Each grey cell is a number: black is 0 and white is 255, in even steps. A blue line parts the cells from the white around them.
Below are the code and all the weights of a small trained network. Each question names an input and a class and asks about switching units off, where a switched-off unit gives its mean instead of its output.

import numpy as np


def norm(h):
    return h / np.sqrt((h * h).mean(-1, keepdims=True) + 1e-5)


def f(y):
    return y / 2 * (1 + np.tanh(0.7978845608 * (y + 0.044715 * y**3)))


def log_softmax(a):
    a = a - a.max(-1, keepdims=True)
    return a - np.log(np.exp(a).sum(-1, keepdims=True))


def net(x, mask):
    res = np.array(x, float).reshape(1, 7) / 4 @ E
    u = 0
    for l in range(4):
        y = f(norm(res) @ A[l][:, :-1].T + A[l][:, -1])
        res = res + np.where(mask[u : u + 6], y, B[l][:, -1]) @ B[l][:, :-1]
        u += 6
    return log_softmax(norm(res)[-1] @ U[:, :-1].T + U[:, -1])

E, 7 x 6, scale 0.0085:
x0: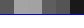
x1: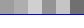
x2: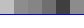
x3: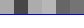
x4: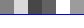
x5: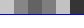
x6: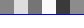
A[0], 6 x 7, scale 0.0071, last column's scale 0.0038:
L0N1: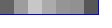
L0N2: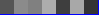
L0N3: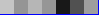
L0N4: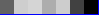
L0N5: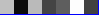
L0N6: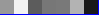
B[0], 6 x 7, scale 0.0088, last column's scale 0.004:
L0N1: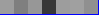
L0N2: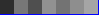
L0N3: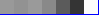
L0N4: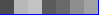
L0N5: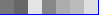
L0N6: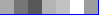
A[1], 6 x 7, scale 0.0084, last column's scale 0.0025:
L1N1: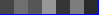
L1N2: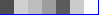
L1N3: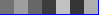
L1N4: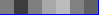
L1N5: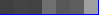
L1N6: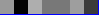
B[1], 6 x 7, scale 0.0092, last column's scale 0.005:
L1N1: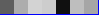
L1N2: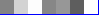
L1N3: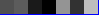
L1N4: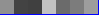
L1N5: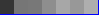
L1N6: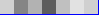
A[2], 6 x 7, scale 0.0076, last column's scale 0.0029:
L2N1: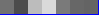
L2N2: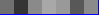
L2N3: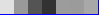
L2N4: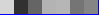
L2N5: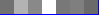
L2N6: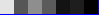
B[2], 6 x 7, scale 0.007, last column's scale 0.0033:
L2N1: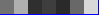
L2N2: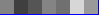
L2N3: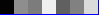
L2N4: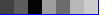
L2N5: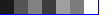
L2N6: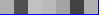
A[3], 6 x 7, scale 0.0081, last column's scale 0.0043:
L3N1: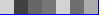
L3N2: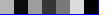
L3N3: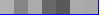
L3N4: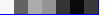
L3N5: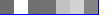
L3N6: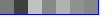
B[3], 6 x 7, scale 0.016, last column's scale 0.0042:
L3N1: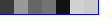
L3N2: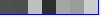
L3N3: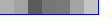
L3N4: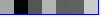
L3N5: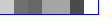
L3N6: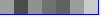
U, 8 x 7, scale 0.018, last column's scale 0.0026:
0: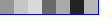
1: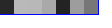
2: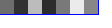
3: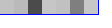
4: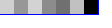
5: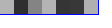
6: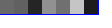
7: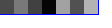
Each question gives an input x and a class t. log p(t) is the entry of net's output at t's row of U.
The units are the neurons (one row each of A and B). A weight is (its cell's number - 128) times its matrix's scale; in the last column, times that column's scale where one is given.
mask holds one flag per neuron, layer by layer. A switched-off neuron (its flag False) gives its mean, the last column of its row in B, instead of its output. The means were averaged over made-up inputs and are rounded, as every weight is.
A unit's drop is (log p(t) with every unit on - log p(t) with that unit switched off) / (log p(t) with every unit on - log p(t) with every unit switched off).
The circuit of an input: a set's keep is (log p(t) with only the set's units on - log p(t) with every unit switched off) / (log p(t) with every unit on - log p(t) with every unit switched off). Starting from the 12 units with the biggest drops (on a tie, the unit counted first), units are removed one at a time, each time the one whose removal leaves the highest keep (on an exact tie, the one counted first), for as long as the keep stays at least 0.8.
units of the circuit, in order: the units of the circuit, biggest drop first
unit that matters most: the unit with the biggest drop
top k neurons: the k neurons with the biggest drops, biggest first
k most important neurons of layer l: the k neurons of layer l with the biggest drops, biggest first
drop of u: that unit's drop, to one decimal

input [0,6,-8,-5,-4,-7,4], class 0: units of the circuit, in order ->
L1N2, L3N1
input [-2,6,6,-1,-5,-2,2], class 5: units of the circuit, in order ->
L0N3, L3N4
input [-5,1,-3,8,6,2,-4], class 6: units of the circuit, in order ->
L2N4, L1N4
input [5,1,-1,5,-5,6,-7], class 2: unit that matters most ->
L1N6
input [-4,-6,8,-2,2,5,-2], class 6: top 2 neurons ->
L1N2, L2N3
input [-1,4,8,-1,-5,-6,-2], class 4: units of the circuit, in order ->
L1N2, L3N3
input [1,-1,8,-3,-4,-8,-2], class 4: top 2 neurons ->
L0N5, L1N2
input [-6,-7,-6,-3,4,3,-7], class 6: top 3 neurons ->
L3N1, L1N4, L1N2
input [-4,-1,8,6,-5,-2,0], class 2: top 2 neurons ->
L0N5, L1N6
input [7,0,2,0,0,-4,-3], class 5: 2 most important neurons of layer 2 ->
L2N5, L2N6
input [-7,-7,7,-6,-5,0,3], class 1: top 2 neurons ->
L1N1, L0N2
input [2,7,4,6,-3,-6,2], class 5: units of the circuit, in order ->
L3N4, L0N3
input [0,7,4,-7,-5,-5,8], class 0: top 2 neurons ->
L1N2, L3N1
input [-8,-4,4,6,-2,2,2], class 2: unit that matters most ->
L3N2
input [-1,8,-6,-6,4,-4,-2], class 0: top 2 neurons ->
L0N4, L1N2
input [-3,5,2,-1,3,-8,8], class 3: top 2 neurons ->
L3N5, L0N6
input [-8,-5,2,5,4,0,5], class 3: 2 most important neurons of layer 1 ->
L1N3, L1N2
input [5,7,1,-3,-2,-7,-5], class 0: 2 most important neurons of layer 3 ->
L3N1, L3N2
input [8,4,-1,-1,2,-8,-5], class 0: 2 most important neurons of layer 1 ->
L1N2, L1N4
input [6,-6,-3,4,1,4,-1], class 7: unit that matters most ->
L1N5
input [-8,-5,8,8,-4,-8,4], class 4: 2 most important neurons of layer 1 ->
L1N2, L1N6
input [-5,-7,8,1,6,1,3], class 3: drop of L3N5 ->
0.1
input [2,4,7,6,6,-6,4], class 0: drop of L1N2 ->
0.3
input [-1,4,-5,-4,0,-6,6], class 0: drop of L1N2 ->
0.3
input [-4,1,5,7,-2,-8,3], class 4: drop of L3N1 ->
0.2
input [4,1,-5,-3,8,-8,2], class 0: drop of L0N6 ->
-0.1
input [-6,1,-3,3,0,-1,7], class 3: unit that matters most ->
L3N5
